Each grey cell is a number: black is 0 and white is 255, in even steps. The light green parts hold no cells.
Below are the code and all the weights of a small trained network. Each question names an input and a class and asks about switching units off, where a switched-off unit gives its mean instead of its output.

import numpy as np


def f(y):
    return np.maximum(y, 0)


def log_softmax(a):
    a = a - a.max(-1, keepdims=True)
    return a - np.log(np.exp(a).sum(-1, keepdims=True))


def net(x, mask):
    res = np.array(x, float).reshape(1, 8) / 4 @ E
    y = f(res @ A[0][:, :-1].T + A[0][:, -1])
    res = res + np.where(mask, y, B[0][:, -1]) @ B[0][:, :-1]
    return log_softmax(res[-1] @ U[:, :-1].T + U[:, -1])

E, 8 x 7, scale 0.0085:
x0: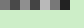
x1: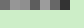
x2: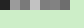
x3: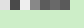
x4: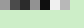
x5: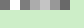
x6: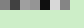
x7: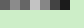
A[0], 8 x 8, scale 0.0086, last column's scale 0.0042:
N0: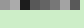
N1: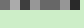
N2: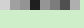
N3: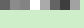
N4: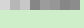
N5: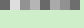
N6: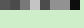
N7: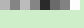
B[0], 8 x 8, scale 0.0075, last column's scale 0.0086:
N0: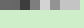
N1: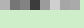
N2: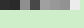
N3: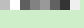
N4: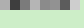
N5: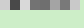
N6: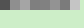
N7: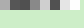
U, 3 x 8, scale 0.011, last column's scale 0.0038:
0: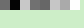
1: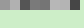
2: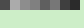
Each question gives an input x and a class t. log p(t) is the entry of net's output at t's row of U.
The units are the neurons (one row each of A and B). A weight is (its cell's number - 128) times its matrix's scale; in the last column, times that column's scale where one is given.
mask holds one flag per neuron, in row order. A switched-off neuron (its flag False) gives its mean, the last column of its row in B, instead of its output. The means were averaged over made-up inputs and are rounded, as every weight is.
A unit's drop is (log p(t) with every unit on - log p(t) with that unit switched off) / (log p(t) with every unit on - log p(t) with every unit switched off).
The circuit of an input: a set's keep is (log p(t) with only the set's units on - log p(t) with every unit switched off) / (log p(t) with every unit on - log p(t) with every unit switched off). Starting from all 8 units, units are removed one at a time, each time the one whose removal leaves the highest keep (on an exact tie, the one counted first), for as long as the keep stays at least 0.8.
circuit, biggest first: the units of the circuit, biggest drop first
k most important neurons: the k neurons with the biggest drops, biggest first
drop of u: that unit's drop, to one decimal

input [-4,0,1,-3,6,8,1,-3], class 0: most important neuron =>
(N5)
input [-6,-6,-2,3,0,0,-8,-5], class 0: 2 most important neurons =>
(N3; N4)
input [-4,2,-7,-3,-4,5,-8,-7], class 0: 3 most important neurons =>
(N2; N3; N4)
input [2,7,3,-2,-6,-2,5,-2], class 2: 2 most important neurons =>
(N7; N5)
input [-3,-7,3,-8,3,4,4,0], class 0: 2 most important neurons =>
(N5; N3)
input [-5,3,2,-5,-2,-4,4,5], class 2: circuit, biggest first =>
(N7; N3)
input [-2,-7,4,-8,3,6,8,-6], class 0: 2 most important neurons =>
(N5; N3)
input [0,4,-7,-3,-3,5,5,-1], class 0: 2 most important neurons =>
(N3; N2)
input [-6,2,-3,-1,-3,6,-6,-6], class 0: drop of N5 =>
0.2
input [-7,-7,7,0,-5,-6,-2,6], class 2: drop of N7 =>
0.2
